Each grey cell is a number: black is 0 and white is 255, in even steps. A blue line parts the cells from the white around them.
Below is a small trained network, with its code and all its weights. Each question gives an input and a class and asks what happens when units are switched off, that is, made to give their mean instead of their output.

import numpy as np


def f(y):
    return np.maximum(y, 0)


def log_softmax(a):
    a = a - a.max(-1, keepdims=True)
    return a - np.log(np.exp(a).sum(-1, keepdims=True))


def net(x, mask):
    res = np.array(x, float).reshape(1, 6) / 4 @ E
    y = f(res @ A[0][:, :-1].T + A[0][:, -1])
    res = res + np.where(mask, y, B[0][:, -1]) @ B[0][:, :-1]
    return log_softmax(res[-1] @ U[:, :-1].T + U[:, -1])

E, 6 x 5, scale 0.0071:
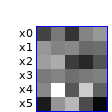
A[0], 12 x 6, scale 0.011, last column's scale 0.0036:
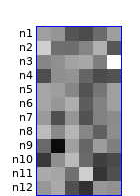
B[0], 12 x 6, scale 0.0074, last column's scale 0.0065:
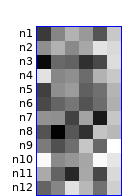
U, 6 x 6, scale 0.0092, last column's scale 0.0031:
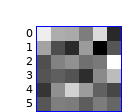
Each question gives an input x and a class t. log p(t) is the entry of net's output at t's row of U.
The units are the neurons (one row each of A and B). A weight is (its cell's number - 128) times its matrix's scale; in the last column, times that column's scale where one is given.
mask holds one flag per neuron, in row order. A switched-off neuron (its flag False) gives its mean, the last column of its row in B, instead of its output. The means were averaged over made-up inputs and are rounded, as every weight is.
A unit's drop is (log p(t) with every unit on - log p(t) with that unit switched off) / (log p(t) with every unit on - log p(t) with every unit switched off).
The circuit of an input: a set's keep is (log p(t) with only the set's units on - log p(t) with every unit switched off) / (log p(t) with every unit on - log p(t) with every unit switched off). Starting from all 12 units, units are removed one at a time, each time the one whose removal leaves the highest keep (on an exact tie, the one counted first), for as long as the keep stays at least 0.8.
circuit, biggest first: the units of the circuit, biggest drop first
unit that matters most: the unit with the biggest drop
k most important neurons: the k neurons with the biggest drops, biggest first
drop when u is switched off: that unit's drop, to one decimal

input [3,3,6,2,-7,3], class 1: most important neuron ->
(n7)
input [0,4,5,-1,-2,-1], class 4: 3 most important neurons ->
(n12, n1, n11)
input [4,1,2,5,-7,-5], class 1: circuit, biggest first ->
(n7, n9)
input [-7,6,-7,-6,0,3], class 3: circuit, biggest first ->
(n8, n3, n12)
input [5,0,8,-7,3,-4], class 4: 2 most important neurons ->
(n12, n1)
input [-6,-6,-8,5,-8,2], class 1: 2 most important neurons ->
(n9, n7)
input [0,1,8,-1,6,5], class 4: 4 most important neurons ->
(n1, n12, n5, n7)
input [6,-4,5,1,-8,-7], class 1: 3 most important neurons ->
(n7, n9, n10)
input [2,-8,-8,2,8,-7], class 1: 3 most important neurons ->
(n11, n3, n10)
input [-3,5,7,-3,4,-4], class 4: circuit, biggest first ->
(n12, n1)
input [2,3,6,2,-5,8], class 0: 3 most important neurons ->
(n10, n4, n3)
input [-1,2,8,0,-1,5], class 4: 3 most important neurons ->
(n1, n12, n5)
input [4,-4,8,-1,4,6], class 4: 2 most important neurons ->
(n1, n12)
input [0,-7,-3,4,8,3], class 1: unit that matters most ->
n11
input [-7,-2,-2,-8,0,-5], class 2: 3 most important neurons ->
(n10, n3, n4)
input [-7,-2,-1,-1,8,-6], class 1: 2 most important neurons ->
(n11, n10)
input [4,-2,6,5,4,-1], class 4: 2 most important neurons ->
(n12, n1)
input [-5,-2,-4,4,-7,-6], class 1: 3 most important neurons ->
(n9, n7, n10)
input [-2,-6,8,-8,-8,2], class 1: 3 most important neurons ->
(n7, n9, n2)
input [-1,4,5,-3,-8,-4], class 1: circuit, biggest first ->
(n7)
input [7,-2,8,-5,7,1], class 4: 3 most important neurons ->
(n12, n1, n7)
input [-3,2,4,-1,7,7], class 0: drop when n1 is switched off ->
-0.1
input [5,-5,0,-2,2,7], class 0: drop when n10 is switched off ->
0.4
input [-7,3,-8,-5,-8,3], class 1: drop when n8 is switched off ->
0.0
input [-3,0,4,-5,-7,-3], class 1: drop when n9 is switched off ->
0.5
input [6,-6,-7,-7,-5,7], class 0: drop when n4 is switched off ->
0.2
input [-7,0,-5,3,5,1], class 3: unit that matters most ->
n8
